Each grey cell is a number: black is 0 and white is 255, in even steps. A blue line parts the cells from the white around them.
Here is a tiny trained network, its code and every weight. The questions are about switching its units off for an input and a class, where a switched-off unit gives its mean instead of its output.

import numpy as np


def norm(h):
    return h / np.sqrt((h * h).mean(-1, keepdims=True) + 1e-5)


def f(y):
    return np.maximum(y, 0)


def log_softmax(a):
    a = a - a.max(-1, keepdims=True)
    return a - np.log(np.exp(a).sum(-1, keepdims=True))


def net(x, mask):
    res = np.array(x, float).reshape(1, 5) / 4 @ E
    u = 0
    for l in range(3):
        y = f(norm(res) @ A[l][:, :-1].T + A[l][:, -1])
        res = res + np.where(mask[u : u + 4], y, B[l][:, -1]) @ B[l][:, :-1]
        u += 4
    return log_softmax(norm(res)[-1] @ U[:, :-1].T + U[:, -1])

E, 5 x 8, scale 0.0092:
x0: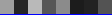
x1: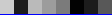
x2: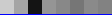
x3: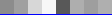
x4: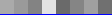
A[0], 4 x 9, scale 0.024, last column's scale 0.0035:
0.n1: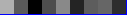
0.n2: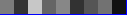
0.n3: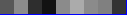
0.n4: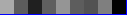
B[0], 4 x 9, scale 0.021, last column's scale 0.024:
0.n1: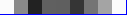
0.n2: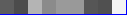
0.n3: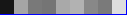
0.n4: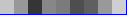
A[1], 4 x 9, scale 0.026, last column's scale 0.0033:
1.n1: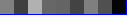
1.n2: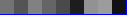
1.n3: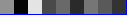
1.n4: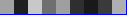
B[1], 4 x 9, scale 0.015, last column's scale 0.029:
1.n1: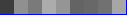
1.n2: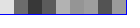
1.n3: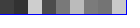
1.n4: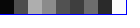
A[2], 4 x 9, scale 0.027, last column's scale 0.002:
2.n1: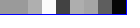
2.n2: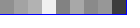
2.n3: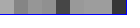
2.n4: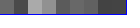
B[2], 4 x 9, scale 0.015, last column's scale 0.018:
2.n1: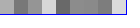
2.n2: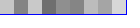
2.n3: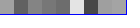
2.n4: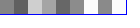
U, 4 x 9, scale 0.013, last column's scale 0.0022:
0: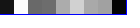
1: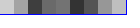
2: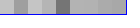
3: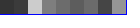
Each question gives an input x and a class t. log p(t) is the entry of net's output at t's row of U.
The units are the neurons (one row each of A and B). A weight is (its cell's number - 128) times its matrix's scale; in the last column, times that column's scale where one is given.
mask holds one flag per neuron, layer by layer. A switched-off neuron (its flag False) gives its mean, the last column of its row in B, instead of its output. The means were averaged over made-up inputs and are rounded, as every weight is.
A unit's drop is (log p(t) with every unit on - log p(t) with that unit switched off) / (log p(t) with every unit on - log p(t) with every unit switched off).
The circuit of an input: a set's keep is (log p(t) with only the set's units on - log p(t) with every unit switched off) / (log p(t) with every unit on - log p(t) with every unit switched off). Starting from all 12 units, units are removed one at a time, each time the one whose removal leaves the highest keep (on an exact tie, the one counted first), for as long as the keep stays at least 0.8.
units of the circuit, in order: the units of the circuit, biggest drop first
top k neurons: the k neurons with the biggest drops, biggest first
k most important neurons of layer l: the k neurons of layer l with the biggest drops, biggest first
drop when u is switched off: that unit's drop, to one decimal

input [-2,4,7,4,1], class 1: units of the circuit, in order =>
0.n2
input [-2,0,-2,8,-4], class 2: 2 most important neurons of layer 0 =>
0.n2; 0.n1
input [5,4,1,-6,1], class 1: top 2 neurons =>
0.n1; 0.n4
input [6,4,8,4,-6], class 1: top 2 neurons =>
0.n1; 0.n4
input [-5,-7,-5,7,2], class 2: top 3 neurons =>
0.n1; 0.n3; 1.n4
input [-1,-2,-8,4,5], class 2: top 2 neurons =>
0.n2; 0.n1
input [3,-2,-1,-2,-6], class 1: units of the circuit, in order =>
0.n1; 1.n3
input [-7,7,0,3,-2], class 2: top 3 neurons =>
0.n2; 0.n1; 0.n4
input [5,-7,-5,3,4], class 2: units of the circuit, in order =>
0.n2; 1.n4
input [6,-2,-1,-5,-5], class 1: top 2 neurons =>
0.n1; 0.n4
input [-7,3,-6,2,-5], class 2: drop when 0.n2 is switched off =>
0.8
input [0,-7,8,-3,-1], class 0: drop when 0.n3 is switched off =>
0.6
